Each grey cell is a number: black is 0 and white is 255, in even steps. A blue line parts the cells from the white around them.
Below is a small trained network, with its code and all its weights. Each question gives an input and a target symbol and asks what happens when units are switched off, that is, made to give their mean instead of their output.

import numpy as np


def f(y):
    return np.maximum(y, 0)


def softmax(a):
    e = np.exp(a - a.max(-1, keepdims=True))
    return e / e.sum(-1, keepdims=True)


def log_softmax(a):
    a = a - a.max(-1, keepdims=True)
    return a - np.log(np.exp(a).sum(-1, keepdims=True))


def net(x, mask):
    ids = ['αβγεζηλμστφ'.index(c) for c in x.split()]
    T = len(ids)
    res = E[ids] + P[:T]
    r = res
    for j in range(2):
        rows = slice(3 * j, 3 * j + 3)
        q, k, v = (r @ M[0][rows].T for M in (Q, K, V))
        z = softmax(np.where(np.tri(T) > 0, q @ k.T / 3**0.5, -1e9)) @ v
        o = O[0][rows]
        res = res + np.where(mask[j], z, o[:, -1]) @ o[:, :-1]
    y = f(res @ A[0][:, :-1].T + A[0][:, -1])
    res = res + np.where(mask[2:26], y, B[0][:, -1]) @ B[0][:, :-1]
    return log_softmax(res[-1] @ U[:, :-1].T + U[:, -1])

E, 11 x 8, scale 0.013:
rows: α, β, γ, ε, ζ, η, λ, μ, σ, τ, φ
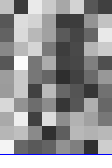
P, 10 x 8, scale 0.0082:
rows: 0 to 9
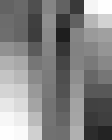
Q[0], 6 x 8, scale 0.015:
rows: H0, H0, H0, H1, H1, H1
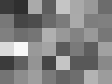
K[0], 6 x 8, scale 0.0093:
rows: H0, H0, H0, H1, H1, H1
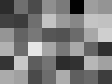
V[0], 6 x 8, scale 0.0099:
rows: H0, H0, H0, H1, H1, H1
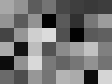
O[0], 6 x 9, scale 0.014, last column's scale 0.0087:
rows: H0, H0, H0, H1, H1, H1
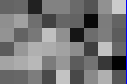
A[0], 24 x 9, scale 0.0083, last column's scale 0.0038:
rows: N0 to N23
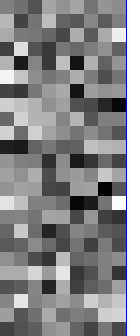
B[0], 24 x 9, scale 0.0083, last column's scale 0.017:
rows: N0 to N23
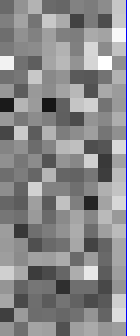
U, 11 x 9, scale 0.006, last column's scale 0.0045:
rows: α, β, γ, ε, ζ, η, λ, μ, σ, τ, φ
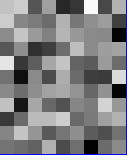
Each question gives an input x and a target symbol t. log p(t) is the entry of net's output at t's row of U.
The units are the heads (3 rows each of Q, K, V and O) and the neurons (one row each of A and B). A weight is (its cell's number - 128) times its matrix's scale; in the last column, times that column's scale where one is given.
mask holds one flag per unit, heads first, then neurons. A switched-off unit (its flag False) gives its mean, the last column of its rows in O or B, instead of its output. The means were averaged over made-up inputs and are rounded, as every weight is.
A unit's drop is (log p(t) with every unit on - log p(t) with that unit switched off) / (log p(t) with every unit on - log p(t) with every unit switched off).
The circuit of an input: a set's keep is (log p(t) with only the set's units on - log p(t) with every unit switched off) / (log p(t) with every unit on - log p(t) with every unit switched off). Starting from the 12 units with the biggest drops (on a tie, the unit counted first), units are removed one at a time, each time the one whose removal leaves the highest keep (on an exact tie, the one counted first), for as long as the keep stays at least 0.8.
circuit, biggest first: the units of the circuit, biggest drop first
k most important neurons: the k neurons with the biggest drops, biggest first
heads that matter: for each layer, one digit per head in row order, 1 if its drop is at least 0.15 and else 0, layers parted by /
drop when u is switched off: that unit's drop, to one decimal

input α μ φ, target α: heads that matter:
10
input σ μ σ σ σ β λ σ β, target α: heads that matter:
11
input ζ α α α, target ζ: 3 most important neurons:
[N19 N6 N4]
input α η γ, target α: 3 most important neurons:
[N19 N14 N8]
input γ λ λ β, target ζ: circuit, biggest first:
[H0 H1 N4 N6]
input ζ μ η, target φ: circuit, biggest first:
[H0]
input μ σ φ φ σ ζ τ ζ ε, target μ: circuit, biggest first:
[H0 N13 H1 N16]
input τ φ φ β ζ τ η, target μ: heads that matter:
10
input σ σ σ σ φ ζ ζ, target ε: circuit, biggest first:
[H1 H0]
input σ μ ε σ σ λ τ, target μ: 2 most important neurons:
[N13 N16]
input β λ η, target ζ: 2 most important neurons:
[N4 N14]
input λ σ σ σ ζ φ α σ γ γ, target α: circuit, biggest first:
[N14 H0]
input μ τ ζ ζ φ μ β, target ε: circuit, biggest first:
[H0 N1 N5]
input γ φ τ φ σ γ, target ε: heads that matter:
01
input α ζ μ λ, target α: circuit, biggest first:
[H0 N14]
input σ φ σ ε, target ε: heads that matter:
01
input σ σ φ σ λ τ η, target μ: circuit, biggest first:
[H0 N16 N13 H1]
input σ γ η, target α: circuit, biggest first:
[H1]
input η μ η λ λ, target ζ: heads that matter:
11
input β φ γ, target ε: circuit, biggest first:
[H0 H1]
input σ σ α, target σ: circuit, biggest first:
[H1]
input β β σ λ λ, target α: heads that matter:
01
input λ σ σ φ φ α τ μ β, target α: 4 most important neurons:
[N14 N19 N8 N16]
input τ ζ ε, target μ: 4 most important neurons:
[N13 N16 N10 N22]
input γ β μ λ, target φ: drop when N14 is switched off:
0.1
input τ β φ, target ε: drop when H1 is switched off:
0.2
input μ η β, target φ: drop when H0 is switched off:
0.8
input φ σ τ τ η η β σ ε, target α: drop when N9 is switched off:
0.0
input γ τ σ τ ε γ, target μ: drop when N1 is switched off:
0.1
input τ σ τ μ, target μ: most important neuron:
[N13]
